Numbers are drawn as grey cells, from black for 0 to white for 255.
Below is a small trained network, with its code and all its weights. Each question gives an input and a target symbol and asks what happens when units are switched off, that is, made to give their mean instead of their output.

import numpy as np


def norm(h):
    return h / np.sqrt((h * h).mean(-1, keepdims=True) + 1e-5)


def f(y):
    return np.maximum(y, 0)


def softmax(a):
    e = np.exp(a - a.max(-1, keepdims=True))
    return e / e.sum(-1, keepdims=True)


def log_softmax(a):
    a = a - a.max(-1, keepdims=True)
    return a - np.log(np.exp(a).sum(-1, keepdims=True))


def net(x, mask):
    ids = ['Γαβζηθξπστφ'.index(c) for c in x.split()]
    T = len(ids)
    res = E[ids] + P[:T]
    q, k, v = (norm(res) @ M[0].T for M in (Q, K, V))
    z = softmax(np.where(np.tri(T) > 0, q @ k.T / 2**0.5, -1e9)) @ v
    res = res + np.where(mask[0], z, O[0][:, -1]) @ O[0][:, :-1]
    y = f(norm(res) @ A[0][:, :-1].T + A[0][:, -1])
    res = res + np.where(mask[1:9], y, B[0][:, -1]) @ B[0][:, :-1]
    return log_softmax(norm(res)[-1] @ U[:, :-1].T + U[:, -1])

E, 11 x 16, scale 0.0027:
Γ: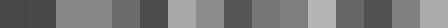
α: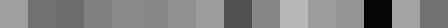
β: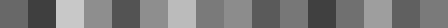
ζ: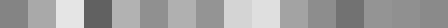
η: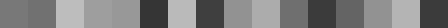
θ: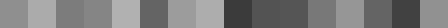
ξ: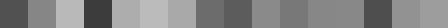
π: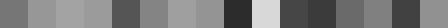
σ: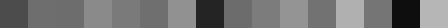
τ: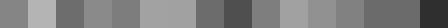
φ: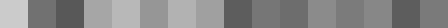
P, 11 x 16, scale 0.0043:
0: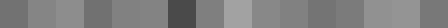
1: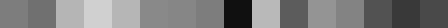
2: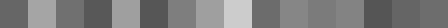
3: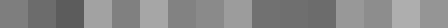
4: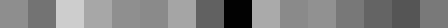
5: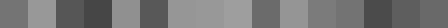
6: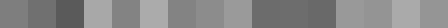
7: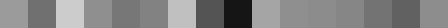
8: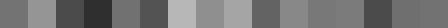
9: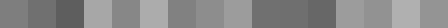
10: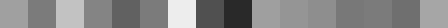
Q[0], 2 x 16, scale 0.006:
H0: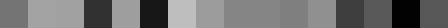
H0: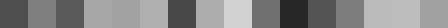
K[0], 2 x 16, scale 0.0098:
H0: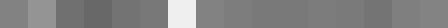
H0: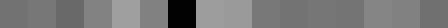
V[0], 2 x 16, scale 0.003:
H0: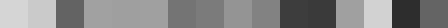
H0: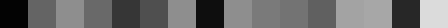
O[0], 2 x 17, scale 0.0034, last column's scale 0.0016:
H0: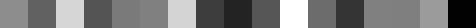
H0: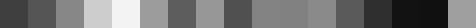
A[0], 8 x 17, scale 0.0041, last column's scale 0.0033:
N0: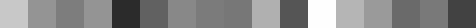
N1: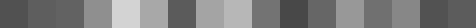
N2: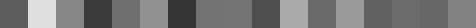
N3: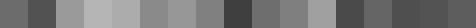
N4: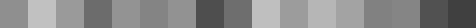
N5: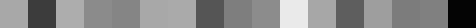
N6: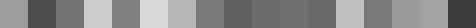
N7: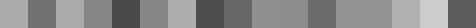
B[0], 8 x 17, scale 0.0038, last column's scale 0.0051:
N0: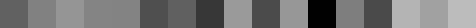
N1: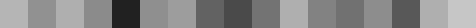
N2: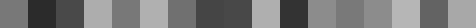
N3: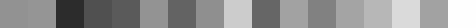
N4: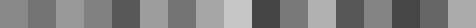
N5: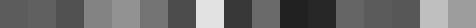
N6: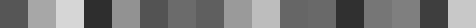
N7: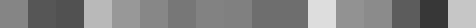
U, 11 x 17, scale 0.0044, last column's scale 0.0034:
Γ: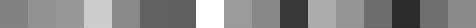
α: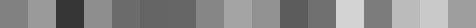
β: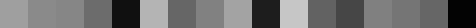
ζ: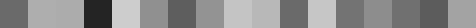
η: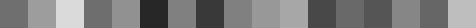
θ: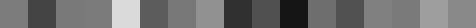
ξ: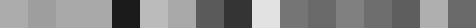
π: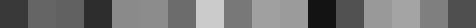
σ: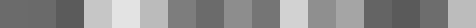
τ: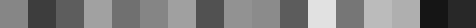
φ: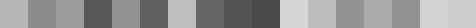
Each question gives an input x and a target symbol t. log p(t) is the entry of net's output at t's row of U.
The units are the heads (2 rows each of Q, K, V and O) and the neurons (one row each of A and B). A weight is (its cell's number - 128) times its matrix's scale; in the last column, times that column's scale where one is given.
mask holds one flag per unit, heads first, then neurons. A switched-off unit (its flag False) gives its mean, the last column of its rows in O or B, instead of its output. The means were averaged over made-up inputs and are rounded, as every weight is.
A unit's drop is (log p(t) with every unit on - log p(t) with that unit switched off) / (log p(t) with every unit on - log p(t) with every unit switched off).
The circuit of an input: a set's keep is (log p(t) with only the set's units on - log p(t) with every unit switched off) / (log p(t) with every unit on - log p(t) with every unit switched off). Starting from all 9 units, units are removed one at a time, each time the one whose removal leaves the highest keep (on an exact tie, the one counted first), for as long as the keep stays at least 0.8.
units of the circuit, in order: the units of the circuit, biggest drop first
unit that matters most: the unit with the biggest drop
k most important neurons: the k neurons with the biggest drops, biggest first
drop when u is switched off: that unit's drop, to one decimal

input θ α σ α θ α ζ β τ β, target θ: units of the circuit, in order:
[H0 N5 N7 N3]
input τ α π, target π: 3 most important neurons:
[N7 N3 N1]
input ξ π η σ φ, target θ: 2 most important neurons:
[N5 N7]
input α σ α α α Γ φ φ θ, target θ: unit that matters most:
N3
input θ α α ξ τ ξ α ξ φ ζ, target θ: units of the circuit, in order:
[H0 N5 N7]
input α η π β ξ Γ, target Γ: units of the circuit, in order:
[H0 N3]
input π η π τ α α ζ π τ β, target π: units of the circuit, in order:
[H0 N5 N3 N6]
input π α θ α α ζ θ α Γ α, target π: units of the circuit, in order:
[H0 N5 N6 N3]
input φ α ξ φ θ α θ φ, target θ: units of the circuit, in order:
[N5 N1]
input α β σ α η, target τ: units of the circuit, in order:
[N3 N0 N4]
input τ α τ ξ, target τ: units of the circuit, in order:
[H0 N7 N3]
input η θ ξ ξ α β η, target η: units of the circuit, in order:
[N6 N3 H0]
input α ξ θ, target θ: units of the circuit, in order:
[N2 N3 H0]
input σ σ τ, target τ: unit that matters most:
N2
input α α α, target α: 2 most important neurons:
[N6 N2]
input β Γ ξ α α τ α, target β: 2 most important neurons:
[N1 N3]
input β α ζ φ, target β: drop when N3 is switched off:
0.5
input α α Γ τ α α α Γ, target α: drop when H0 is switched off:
0.3
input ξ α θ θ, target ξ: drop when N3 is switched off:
0.1
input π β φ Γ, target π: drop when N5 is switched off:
0.2
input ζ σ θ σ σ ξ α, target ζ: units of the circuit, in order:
[N6]
